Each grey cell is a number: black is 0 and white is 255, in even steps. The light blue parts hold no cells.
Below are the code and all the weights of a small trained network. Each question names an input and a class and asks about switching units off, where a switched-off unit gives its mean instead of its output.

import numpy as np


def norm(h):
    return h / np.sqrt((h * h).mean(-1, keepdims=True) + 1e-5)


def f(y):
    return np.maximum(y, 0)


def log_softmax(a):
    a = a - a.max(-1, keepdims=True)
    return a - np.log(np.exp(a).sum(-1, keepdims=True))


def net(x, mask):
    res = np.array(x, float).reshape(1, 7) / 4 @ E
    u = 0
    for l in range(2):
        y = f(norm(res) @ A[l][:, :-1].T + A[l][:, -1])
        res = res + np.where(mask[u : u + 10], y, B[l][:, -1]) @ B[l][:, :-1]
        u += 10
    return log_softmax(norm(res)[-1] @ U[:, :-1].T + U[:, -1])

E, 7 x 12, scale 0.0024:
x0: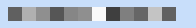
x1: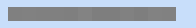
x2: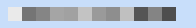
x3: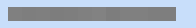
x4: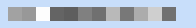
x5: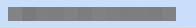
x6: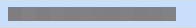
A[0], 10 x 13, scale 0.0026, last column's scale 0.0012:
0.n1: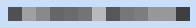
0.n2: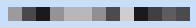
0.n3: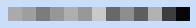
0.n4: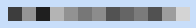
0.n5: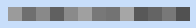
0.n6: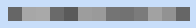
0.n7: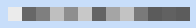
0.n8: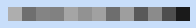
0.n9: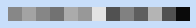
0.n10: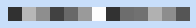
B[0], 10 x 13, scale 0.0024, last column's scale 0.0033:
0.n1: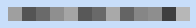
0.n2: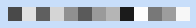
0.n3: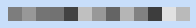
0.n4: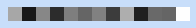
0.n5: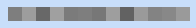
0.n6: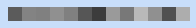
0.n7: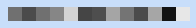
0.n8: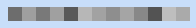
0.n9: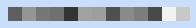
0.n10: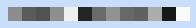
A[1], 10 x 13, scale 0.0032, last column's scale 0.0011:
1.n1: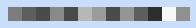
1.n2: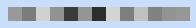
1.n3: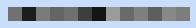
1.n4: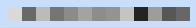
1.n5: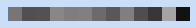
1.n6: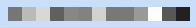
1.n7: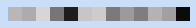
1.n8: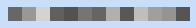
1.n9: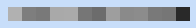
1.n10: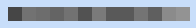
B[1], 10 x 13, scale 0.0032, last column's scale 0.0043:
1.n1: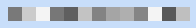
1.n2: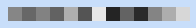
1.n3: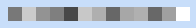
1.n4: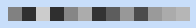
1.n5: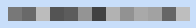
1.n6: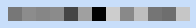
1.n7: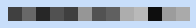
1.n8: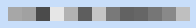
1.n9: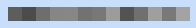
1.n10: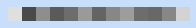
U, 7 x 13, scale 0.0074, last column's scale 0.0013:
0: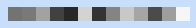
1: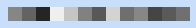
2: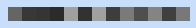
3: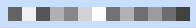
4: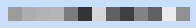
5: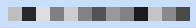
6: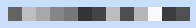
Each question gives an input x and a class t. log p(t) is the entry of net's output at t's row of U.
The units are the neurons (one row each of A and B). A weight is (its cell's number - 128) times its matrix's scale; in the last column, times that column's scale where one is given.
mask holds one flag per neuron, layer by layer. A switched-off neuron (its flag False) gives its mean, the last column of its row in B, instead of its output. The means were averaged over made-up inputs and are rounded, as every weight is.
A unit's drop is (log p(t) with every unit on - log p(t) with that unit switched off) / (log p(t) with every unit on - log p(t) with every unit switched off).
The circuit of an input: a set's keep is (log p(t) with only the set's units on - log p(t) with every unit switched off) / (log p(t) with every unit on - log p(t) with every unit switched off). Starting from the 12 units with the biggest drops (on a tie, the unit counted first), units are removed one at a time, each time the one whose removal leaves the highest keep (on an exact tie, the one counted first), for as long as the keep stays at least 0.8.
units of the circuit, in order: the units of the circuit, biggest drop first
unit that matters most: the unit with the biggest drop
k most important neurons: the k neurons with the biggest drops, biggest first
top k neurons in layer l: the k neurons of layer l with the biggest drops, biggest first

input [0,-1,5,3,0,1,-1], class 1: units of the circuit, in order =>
[0.n2 1.n1]
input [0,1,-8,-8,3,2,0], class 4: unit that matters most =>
1.n8
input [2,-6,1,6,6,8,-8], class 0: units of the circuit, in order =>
[1.n7 0.n7]
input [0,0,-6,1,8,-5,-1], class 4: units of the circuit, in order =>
[1.n2 1.n8]
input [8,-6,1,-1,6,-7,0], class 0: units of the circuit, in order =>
[1.n7 1.n6]
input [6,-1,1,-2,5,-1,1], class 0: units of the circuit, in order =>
[1.n7 1.n6]
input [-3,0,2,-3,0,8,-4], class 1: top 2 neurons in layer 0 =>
[0.n7 0.n4]
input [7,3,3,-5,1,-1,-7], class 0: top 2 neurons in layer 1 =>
[1.n6 1.n7]
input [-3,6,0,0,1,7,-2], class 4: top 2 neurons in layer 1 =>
[1.n2 1.n3]
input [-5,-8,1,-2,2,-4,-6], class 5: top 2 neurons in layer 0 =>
[0.n2 0.n7]
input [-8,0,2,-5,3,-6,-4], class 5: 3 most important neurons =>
[0.n2 1.n2 0.n7]
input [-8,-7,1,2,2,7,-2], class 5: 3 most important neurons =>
[0.n2 1.n2 0.n7]
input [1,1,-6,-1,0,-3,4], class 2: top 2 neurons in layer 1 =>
[1.n6 1.n1]
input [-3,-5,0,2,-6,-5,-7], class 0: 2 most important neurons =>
[0.n4 0.n10]
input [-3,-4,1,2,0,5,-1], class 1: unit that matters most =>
0.n7
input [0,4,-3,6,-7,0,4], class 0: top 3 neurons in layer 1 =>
[1.n1 1.n5 1.n2]
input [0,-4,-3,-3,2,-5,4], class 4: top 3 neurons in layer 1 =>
[1.n8 1.n2 1.n1]
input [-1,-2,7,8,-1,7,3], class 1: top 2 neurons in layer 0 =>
[0.n2 0.n7]
